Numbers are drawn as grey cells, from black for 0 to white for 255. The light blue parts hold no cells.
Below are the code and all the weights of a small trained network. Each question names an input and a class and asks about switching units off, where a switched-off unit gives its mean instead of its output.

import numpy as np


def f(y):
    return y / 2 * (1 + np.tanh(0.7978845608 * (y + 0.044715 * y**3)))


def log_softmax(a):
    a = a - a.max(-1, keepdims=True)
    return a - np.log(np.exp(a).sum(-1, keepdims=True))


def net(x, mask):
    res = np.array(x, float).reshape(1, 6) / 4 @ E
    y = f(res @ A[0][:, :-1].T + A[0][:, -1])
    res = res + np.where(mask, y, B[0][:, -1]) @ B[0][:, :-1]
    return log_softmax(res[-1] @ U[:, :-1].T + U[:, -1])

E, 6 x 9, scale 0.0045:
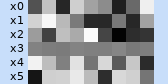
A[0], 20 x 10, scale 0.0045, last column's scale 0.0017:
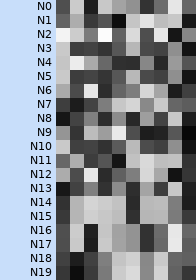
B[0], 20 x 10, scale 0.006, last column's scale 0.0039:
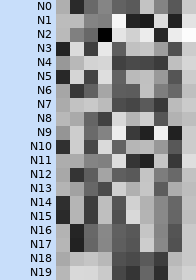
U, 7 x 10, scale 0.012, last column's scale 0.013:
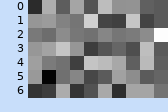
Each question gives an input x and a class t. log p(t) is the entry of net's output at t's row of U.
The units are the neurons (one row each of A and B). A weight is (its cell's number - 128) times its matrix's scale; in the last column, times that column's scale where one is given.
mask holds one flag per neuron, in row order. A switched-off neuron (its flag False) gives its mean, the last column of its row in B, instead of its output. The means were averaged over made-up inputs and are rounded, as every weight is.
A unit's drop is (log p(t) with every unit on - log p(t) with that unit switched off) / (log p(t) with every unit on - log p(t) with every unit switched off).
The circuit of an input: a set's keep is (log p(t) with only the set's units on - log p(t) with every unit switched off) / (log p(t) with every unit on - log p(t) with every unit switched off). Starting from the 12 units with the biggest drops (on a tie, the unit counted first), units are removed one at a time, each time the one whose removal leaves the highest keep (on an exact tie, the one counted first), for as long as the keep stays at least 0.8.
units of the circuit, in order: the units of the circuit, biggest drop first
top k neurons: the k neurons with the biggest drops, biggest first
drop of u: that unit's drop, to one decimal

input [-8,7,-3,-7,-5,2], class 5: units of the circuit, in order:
N12
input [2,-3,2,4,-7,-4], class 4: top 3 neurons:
N8, N13, N4
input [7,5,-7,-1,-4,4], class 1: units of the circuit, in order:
N1, N11
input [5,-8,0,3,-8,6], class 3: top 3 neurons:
N19, N7, N18
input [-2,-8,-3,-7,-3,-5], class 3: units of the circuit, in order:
N19, N7
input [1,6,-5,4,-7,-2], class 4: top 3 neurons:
N8, N13, N19
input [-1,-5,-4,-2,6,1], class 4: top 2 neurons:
N2, N4
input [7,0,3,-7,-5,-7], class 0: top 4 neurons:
N3, N5, N10, N2
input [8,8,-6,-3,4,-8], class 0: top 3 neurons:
N3, N5, N10
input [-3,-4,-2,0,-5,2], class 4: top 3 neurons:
N8, N13, N4
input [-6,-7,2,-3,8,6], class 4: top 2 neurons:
N2, N4
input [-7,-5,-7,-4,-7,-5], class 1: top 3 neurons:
N1, N11, N2
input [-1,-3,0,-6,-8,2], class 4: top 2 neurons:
N8, N13
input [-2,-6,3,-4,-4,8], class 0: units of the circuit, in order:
N14
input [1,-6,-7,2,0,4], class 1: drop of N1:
0.4
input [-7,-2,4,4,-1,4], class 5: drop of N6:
0.3
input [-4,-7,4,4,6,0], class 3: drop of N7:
0.2
